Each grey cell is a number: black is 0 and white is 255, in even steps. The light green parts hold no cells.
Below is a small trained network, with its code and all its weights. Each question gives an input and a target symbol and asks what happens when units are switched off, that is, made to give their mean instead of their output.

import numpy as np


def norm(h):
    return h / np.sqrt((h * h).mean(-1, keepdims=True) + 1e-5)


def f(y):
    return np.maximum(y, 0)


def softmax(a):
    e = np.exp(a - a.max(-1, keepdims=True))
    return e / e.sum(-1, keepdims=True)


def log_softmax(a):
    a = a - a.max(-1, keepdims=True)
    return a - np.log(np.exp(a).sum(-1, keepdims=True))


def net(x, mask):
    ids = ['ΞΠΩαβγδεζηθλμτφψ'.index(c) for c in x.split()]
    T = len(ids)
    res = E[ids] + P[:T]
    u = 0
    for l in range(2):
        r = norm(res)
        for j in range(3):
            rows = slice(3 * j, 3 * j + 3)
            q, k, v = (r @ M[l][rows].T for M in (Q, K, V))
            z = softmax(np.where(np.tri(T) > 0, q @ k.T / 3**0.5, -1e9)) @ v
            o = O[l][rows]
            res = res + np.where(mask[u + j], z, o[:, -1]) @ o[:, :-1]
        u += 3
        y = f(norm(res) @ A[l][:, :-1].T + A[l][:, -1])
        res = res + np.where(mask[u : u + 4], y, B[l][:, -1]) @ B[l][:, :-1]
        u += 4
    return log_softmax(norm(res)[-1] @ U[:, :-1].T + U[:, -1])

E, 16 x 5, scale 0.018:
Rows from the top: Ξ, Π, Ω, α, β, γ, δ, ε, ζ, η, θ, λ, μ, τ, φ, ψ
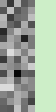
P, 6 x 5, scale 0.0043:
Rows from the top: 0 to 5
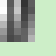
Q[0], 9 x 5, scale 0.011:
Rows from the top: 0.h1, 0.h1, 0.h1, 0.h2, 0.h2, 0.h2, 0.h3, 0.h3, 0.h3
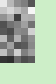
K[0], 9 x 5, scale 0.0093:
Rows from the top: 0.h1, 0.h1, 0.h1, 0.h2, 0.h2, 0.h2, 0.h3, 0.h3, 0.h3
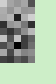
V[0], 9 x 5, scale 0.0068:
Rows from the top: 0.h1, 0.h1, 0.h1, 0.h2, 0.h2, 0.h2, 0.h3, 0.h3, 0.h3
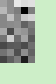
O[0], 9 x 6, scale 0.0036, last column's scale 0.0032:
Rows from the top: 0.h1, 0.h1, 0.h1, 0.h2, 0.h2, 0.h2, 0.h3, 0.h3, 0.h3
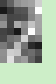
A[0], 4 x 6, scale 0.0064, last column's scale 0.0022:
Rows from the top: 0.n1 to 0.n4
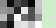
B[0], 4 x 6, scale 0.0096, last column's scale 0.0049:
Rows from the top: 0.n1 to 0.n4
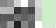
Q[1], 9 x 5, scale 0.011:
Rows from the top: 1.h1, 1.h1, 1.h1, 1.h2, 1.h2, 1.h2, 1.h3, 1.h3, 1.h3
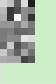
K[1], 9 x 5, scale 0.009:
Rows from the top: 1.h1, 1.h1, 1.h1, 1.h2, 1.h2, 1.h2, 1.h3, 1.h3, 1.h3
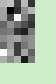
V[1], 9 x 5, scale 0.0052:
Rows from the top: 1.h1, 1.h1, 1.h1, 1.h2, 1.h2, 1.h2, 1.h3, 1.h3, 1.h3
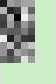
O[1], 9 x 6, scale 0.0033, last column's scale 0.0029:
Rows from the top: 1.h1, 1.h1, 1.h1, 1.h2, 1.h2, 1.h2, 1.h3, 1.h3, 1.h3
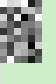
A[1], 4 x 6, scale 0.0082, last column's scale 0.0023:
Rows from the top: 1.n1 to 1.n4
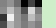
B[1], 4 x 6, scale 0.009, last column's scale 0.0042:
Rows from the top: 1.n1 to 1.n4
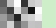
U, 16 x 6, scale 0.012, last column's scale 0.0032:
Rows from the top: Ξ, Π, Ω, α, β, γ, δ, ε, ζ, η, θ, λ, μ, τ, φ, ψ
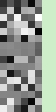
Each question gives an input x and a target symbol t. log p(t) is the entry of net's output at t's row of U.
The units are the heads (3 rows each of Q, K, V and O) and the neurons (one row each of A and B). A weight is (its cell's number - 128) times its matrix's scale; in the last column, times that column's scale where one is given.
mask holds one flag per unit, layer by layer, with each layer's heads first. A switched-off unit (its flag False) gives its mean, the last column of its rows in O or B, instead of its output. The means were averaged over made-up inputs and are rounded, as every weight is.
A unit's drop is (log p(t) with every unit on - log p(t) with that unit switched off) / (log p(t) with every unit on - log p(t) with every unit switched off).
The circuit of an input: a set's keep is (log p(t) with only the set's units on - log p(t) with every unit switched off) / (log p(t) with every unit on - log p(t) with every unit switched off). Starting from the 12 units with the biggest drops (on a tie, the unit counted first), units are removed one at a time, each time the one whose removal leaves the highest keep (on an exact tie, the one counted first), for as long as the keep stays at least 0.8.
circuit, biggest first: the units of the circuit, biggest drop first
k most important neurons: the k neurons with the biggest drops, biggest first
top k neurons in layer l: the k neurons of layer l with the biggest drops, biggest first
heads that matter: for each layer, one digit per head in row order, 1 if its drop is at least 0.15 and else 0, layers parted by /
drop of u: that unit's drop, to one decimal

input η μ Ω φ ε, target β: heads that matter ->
000 / 100
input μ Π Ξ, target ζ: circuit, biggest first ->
(0.n1 0.n3 1.h1)
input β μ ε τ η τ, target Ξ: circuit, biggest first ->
(0.n4)
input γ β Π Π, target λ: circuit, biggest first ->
(1.n1 1.h1)
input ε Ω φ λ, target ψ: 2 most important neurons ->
(0.n1 0.n2)
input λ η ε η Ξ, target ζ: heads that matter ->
000 / 000
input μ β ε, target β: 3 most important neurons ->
(1.n3 1.n2 0.n2)
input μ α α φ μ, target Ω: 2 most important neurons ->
(1.n2 0.n1)
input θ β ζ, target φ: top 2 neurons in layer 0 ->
(0.n2 0.n1)
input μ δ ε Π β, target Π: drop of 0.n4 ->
0.3
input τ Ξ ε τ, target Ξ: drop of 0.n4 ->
0.3
